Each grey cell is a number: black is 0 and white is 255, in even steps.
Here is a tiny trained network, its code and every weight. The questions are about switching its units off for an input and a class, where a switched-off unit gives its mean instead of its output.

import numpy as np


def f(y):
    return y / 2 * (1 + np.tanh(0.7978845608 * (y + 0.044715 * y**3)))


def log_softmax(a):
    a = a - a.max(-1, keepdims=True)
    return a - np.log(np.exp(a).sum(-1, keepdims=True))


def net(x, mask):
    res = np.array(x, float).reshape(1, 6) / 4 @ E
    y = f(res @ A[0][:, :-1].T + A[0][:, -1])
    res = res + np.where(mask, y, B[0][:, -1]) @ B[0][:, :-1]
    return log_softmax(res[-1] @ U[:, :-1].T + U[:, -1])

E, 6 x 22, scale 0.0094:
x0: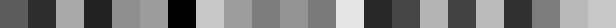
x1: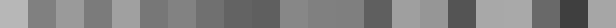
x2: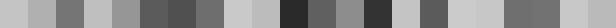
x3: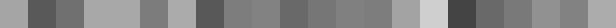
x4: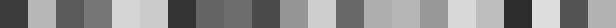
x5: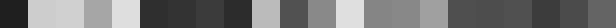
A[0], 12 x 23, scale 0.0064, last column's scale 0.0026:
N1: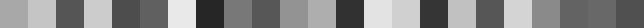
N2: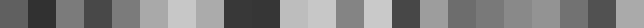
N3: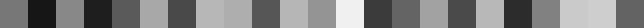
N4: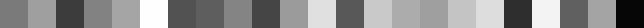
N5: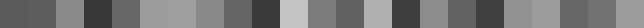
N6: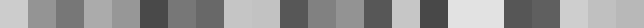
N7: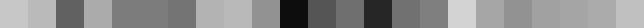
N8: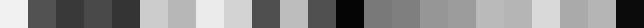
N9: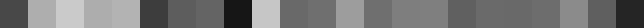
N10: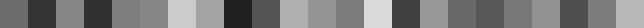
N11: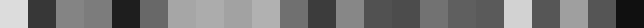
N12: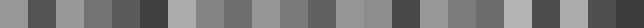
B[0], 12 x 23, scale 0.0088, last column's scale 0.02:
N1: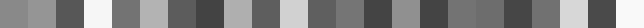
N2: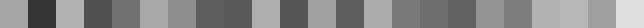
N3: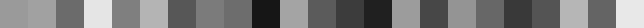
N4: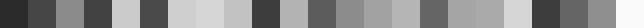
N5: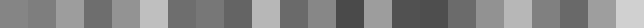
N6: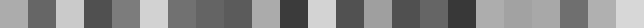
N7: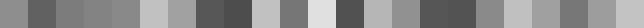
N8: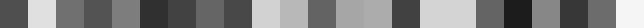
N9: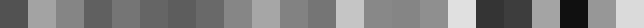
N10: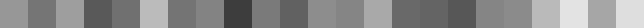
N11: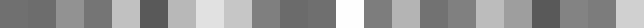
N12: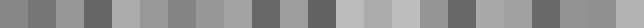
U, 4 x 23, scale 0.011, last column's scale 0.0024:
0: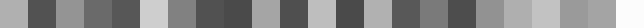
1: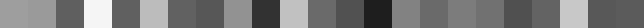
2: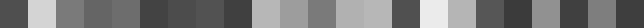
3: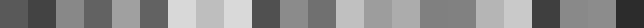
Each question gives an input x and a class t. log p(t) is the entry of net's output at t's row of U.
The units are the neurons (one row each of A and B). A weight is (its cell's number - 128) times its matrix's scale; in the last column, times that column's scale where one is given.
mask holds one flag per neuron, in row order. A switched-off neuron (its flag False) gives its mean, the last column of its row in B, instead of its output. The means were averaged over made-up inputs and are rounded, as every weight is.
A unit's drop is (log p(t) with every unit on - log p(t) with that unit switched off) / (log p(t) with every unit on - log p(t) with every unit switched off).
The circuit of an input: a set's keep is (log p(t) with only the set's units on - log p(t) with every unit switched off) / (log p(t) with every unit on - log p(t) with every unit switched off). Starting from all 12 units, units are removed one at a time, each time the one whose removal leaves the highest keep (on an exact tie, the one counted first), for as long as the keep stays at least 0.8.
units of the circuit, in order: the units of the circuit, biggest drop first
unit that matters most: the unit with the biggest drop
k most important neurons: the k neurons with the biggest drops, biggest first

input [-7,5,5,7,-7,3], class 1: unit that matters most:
N1
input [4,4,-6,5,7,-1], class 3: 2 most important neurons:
N4; N6
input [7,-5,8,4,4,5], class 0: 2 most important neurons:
N6; N1
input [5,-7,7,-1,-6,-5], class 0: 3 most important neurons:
N6; N7; N4
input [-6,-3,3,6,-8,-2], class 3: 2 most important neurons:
N11; N3
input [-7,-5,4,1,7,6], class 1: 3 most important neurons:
N1; N8; N11
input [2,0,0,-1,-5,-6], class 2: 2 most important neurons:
N8; N4
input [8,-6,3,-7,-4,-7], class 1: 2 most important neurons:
N3; N9
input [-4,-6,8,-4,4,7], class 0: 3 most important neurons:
N6; N8; N7
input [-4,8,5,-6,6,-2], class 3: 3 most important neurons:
N4; N2; N10
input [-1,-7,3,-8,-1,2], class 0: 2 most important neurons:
N8; N4
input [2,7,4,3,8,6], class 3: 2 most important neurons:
N4; N8
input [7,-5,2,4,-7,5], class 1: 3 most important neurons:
N3; N4; N8
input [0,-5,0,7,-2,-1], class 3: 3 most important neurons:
N8; N1; N3
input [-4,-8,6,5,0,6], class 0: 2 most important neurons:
N8; N6
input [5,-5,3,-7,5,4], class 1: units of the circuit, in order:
N3
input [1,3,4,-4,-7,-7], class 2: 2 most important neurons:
N8; N4
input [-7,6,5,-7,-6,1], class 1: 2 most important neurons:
N1; N4
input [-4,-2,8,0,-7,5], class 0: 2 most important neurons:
N6; N4
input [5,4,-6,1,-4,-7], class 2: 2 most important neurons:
N8; N6
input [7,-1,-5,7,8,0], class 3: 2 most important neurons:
N4; N1
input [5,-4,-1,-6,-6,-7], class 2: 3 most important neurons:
N8; N4; N1
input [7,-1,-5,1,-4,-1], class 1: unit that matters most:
N3
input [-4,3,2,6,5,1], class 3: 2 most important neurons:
N4; N3
